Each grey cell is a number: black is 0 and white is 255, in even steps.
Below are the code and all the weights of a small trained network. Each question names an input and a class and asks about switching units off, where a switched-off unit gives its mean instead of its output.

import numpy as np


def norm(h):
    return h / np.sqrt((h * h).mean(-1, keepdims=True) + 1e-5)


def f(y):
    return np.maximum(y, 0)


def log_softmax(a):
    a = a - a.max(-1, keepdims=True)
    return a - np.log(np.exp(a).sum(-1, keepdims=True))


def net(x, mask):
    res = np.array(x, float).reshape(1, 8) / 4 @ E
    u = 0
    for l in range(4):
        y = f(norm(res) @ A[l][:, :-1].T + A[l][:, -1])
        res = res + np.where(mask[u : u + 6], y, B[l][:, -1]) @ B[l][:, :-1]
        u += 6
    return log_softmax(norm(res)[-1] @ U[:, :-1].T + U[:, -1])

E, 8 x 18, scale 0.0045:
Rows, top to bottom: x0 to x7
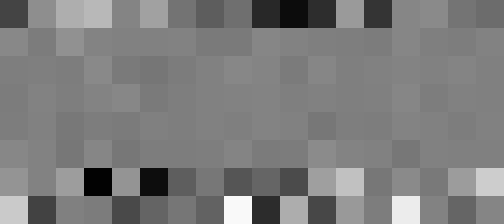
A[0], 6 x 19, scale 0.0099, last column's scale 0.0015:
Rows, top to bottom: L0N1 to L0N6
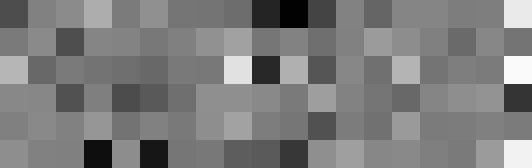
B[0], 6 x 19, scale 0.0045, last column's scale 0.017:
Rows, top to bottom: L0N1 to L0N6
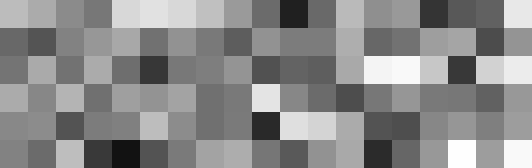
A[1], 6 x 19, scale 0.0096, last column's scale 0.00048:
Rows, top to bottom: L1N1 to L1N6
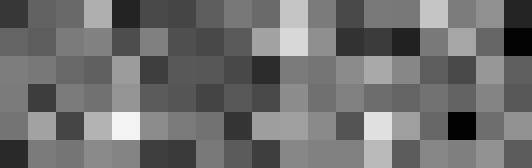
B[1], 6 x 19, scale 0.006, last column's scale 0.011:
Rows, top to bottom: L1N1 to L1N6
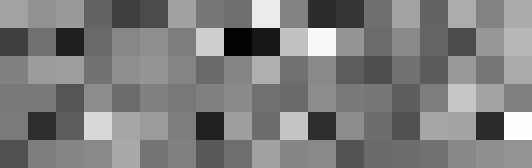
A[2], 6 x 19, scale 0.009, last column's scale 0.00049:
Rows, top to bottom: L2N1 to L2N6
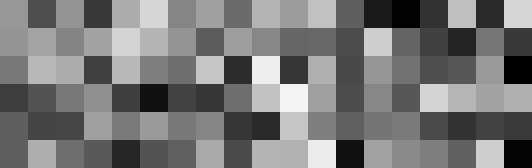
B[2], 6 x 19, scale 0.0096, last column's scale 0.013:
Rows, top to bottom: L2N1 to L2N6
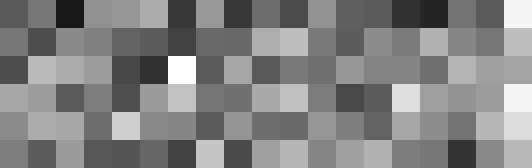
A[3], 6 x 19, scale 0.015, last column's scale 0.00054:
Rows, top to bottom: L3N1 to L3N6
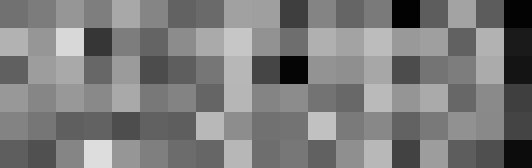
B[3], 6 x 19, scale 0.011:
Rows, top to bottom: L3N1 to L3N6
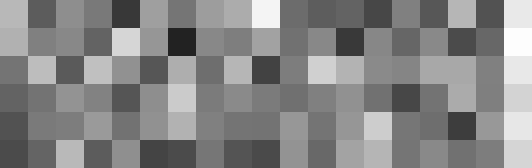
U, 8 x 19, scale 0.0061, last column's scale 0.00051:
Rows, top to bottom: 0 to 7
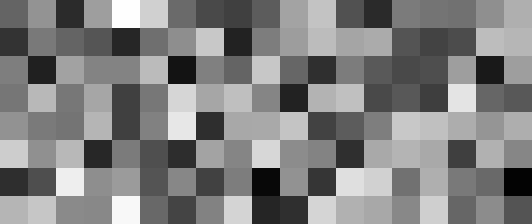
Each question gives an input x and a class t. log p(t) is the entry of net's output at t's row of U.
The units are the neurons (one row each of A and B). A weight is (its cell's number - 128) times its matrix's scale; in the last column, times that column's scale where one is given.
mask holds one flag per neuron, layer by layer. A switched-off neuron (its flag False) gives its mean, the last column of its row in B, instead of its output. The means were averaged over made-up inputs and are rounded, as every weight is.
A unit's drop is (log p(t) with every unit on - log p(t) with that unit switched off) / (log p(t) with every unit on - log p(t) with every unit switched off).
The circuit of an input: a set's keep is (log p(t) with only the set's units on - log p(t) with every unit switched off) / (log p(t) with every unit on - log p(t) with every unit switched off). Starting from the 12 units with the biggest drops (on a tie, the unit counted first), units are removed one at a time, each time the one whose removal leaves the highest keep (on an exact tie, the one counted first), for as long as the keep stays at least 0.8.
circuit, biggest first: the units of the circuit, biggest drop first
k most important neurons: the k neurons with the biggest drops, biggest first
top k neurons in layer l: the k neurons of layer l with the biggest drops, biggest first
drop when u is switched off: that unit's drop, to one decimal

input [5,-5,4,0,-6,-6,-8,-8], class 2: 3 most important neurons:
(L0N3, L0N6, L3N1)
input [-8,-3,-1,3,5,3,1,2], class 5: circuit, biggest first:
(L2N1, L3N2)
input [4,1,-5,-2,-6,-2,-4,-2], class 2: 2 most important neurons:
(L0N3, L0N6)
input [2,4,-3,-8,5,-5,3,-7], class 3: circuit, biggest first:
(L1N5, L2N3)
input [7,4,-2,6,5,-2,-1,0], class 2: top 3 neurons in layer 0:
(L0N3, L0N6, L0N1)
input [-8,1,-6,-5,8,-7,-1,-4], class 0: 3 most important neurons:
(L0N1, L0N6, L0N3)
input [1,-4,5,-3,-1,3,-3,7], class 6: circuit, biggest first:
(L2N4, L3N6)
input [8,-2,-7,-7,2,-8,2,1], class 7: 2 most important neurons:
(L2N1, L1N5)
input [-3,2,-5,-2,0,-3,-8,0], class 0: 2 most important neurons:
(L0N1, L0N3)
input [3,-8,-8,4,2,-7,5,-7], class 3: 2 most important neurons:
(L0N3, L1N5)
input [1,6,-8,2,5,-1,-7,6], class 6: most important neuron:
(L0N6)
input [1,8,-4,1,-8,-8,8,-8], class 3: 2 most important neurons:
(L0N3, L1N5)
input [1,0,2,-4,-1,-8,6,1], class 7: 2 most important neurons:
(L2N1, L3N2)
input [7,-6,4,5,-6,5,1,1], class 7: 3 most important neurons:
(L2N1, L1N5, L2N4)
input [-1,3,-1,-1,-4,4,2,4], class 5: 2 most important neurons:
(L0N1, L1N5)
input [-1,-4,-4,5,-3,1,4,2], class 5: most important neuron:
(L0N1)
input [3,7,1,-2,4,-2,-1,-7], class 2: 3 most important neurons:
(L0N6, L0N3, L3N1)
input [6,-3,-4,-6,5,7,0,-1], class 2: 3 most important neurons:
(L0N3, L0N6, L2N2)
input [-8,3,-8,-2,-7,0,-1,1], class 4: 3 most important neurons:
(L0N1, L0N6, L2N4)
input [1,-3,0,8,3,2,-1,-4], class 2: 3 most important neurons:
(L0N6, L0N3, L3N1)
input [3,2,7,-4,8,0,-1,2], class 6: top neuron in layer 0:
(L0N6)
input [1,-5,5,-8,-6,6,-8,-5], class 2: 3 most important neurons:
(L0N3, L0N6, L3N1)
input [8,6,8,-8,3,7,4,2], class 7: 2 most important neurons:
(L2N1, L3N2)
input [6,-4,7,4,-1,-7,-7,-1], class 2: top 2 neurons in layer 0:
(L0N3, L0N6)
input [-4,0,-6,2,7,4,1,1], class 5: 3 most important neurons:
(L1N5, L0N1, L2N1)
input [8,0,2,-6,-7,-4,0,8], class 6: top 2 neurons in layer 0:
(L0N6, L0N3)
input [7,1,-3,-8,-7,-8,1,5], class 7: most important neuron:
(L1N5)
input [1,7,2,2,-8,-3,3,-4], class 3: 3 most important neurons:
(L0N3, L1N5, L3N3)
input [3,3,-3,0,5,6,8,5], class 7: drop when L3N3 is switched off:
0.2
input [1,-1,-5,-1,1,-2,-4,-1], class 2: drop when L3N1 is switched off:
0.2
